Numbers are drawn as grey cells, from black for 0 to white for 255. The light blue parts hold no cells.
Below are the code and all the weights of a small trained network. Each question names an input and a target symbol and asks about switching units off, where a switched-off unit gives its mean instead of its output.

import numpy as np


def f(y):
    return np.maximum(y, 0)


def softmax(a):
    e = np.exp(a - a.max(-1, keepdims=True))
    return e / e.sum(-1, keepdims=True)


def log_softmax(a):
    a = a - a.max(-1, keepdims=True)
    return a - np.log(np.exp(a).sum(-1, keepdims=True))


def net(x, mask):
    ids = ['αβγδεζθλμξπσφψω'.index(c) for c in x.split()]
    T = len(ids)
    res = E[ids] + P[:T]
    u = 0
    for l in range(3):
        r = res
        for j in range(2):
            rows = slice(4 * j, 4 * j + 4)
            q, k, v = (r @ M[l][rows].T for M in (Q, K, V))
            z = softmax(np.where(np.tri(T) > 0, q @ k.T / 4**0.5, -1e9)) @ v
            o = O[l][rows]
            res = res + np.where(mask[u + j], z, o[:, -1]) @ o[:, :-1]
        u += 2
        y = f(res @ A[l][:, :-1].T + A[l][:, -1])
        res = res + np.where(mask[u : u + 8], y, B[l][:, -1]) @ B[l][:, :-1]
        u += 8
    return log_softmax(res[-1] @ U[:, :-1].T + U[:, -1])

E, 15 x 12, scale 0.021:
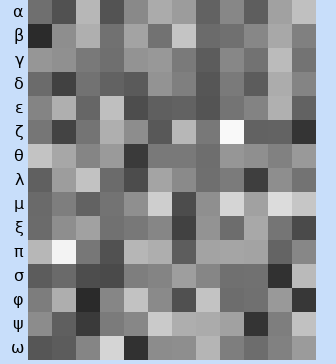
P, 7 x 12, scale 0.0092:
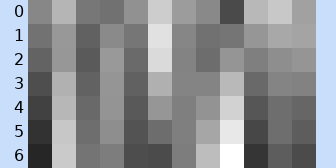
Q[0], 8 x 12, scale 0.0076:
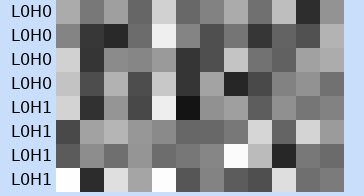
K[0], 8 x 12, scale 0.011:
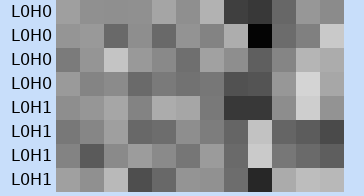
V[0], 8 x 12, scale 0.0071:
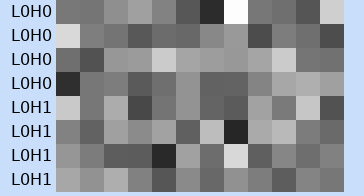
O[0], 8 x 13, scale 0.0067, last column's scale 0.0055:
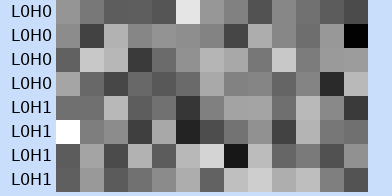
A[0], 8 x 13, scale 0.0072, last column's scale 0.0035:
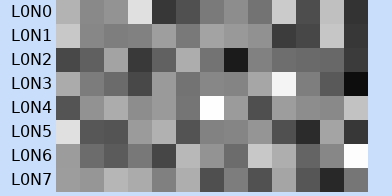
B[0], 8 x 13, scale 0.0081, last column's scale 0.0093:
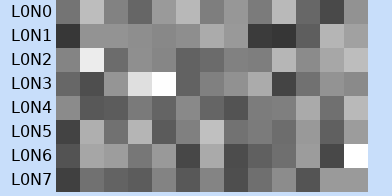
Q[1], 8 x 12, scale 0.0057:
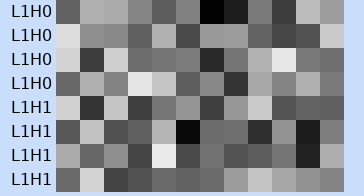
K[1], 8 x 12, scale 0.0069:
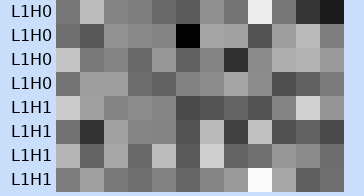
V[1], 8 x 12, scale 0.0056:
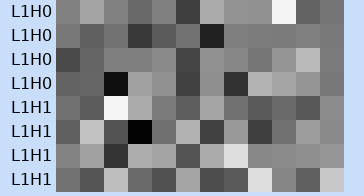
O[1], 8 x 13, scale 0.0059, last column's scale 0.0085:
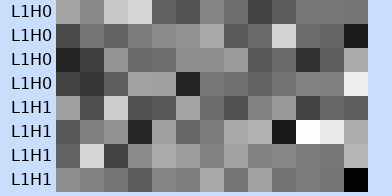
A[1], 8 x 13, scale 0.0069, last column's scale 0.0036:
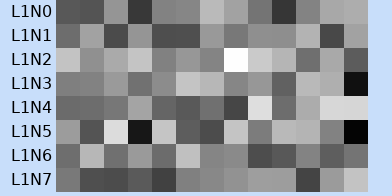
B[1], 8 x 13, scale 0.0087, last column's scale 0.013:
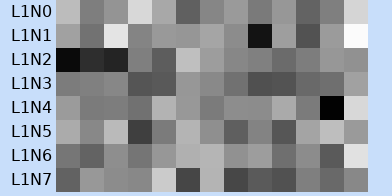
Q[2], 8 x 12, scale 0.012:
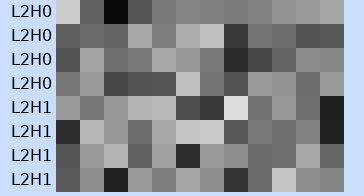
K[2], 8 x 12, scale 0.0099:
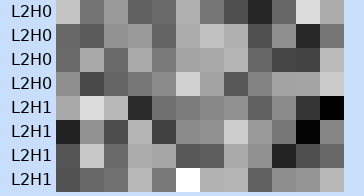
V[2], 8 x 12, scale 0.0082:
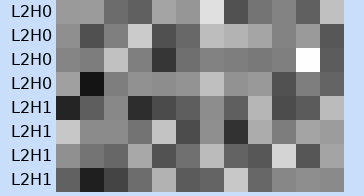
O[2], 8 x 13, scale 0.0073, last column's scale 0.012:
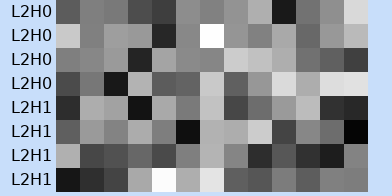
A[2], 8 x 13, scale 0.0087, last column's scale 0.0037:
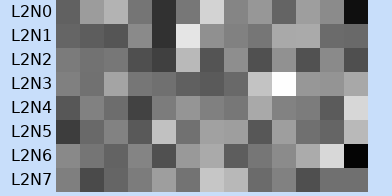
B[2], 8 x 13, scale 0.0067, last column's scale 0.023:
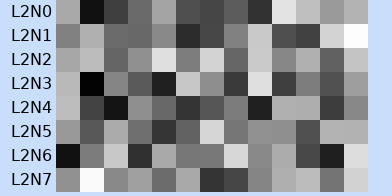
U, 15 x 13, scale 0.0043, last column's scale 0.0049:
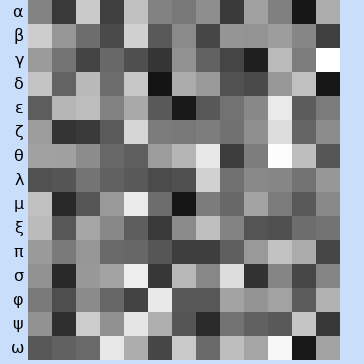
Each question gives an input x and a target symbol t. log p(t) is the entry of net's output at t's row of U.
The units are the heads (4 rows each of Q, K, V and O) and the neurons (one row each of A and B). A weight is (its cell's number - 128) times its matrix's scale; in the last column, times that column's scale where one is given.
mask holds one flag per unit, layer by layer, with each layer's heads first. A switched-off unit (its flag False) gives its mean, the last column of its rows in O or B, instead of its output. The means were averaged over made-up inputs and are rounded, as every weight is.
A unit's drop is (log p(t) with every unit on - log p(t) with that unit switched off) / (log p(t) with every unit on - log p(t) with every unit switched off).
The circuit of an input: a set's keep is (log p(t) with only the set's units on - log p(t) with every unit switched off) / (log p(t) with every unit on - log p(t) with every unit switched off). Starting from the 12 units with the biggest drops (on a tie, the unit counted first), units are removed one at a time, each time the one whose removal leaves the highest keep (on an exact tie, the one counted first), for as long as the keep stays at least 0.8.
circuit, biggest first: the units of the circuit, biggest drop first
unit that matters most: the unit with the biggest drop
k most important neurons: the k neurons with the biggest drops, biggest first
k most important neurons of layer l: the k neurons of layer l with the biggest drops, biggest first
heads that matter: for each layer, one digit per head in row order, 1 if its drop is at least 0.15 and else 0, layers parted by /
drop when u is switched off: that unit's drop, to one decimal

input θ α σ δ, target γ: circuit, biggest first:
(L2H0; L0H1)
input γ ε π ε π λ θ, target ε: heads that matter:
00 / 00 / 11
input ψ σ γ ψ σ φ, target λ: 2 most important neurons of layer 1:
(L1N0; L1N6)
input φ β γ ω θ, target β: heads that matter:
01 / 00 / 01
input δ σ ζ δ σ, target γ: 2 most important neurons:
(L1N7; L1N4)
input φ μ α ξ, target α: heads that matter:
01 / 00 / 11
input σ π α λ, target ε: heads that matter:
01 / 11 / 11
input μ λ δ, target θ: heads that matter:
10 / 01 / 00
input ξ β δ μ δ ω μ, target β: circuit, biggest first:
(L2N1; L2H1; L2N2; L0H1)
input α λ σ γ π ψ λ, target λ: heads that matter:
01 / 00 / 10
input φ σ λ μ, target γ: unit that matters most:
L0H0
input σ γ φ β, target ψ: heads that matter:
01 / 00 / 01
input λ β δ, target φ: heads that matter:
11 / 10 / 11
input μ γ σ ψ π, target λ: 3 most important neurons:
(L2N6; L1N6; L1N0)
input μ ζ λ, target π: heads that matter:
11 / 01 / 01
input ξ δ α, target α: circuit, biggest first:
(L2H0; L2N1)
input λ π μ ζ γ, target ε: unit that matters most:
L0H1
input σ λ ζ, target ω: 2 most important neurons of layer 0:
(L0N6; L0N5)
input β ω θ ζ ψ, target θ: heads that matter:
01 / 00 / 00
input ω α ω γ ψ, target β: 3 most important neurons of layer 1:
(L1N4; L1N1; L1N6)
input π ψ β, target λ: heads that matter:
00 / 00 / 10
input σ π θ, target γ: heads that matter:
01 / 00 / 11
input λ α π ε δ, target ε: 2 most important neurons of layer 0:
(L0N3; L0N2)
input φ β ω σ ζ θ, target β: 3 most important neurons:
(L0N0; L2N2; L1N2)
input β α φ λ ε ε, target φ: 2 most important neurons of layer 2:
(L2N3; L2N1)
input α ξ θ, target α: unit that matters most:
L2H0
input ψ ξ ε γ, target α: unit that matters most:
L0H1
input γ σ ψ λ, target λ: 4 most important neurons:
(L2N6; L2N1; L1N6; L1N0)
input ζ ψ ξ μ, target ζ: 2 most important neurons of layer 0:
(L0N6; L0N1)
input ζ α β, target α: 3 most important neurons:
(L2N6; L1N5; L0N6)
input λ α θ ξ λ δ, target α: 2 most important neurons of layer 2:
(L2N1; L2N7)
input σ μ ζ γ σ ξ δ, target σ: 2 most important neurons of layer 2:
(L2N3; L2N7)
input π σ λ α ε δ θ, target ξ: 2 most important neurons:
(L1N1; L2N7)
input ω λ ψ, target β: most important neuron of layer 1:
(L1N4)
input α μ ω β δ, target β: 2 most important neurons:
(L2N2; L2N1)
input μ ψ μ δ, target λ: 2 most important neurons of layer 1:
(L1N6; L1N0)
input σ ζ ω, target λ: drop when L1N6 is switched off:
-0.1
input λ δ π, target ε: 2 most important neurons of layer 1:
(L1N0; L1N1)
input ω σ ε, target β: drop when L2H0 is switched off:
0.2
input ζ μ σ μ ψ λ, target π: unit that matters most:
L0H0
